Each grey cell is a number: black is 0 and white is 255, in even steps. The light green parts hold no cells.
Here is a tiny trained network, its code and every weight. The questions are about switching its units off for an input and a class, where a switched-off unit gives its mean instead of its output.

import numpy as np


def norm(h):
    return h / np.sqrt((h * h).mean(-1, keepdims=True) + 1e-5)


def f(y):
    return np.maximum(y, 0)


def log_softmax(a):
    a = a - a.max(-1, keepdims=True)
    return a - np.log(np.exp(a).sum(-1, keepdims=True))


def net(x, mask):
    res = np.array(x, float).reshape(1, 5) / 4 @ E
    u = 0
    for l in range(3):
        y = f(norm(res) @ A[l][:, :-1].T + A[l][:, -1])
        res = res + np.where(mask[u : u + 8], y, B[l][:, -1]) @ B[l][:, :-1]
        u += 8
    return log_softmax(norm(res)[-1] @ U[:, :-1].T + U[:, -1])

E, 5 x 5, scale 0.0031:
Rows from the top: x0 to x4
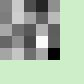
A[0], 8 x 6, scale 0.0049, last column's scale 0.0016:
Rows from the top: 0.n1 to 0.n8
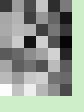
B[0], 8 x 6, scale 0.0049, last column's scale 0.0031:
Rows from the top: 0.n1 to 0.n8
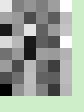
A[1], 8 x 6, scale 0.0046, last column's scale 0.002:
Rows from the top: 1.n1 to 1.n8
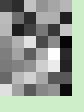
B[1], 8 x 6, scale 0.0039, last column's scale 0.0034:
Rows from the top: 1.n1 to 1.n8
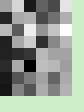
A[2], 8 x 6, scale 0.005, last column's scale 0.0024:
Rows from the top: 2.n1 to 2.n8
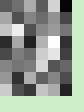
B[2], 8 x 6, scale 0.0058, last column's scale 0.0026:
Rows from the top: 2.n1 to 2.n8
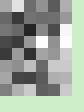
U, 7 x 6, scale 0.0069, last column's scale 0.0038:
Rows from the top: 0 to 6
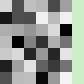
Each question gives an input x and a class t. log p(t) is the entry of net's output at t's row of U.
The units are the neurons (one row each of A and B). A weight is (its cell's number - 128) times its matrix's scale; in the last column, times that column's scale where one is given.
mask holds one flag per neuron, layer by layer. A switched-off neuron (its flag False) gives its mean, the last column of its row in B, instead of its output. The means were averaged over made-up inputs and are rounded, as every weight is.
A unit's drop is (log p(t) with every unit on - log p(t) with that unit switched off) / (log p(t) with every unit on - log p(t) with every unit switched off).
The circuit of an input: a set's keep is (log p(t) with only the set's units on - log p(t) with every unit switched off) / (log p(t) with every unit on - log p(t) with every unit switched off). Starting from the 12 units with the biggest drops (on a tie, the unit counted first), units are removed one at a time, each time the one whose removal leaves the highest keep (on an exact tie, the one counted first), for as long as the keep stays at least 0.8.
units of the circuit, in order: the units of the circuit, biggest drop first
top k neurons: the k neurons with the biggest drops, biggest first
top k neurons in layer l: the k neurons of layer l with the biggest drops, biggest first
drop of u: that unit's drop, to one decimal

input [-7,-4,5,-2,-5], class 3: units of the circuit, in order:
[2.n4, 2.n7]
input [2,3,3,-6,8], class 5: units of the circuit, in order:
[0.n3, 0.n8]
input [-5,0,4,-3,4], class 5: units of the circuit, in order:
[0.n8]
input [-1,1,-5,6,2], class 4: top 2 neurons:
[0.n4, 2.n3]
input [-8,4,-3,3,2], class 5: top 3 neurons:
[0.n7, 0.n8, 2.n4]
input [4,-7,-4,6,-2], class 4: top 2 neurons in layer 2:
[2.n3, 2.n8]
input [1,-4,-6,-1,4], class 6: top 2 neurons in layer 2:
[2.n4, 2.n3]
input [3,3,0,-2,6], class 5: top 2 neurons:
[0.n3, 0.n8]
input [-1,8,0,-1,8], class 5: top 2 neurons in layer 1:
[1.n7, 1.n1]
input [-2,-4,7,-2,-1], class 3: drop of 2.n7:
0.2
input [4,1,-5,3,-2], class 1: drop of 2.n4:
0.2
